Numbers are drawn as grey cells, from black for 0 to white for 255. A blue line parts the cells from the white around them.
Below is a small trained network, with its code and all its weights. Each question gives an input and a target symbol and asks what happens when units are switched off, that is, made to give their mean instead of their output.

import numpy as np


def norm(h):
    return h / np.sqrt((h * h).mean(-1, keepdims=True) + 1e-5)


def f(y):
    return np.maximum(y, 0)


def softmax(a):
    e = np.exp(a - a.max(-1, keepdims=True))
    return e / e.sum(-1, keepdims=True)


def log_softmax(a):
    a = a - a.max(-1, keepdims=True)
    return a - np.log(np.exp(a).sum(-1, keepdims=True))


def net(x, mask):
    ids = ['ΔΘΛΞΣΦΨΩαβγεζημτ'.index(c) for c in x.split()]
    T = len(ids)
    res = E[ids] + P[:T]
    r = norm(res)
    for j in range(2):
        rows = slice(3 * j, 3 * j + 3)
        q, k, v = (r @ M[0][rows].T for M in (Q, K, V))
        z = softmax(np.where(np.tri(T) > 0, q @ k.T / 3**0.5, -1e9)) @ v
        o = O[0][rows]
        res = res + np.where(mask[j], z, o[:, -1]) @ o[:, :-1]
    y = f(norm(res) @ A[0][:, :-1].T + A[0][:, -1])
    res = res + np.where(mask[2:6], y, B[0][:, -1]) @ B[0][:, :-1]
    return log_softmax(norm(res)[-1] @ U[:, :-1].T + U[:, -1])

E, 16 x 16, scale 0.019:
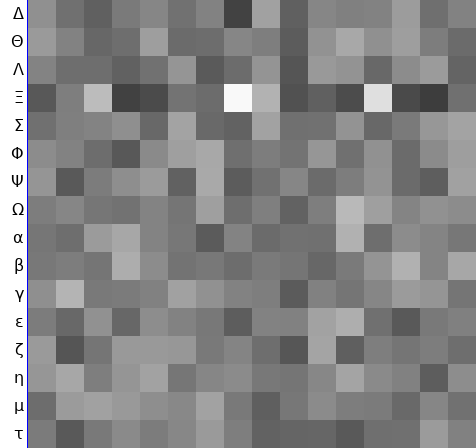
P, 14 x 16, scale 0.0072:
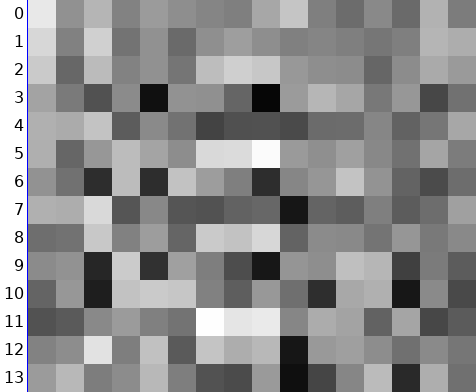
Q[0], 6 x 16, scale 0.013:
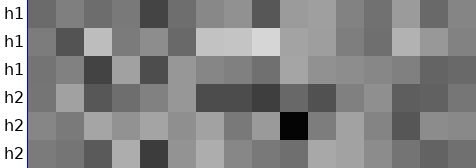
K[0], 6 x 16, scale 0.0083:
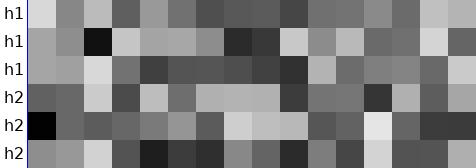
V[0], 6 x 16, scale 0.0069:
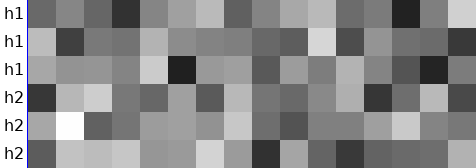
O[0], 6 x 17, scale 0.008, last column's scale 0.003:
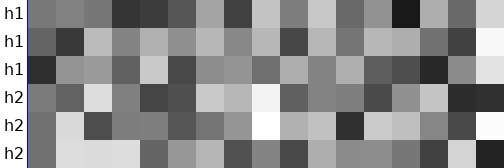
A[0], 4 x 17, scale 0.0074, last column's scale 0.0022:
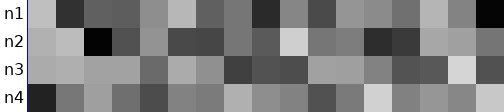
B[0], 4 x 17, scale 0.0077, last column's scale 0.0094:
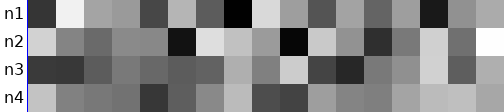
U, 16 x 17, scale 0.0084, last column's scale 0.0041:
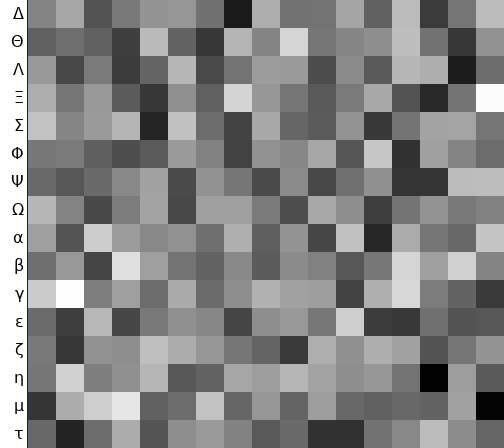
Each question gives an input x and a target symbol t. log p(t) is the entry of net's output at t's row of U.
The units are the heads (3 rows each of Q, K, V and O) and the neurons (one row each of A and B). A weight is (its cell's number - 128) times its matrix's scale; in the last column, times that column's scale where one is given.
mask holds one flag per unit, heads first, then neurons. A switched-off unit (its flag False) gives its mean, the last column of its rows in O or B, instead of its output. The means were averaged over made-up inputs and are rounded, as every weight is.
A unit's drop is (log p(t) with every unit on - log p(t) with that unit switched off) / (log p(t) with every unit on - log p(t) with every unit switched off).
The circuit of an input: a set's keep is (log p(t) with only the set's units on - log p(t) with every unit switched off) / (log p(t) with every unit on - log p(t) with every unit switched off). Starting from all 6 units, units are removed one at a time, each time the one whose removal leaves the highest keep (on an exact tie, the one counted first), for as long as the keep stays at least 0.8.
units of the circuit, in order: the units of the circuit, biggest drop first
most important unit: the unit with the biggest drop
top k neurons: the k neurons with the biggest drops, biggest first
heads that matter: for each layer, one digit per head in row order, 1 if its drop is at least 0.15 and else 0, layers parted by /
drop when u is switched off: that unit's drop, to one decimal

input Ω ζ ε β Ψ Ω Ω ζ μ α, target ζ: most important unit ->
h1
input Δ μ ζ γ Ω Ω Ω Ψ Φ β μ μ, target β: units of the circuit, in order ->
[h1; h2]
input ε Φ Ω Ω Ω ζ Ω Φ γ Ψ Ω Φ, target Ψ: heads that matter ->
01
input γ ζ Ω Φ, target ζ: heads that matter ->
10
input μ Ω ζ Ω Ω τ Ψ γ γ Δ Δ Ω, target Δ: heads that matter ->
01
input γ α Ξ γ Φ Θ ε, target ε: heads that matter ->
01
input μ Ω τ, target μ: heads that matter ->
01
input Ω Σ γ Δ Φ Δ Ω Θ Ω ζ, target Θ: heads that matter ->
11
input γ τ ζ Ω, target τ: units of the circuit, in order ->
[h2; n3]
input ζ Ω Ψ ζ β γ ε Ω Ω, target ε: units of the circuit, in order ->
[h2; h1]
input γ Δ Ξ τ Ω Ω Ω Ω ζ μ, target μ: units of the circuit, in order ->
[h2; n2]
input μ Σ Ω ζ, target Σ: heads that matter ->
10
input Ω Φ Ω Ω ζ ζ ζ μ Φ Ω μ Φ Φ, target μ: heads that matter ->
01
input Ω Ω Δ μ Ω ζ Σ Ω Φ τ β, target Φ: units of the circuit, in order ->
[h1]
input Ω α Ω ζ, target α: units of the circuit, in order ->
[h1; h2]
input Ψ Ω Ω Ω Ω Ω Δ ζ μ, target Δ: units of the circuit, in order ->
[h2; n1]
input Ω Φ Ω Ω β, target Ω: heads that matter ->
10
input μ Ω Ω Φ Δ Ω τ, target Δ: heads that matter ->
00
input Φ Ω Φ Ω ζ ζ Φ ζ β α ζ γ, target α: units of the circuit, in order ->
[h2; h1]
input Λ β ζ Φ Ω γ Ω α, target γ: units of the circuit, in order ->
[h2]
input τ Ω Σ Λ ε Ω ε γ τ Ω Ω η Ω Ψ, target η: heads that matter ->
11
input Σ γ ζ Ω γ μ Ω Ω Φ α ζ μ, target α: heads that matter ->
11
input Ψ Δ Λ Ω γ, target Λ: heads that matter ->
01
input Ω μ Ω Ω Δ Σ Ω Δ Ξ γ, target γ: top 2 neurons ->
[n2; n3]
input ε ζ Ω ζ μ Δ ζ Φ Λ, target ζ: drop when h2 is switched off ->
0.1
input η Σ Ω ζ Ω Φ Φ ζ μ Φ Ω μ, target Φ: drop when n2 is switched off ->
0.1
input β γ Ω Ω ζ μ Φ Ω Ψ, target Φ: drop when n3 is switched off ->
0.0
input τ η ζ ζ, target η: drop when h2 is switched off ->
0.2
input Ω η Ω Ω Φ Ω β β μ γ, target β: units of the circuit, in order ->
[h1]
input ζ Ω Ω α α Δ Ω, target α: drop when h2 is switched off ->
0.3
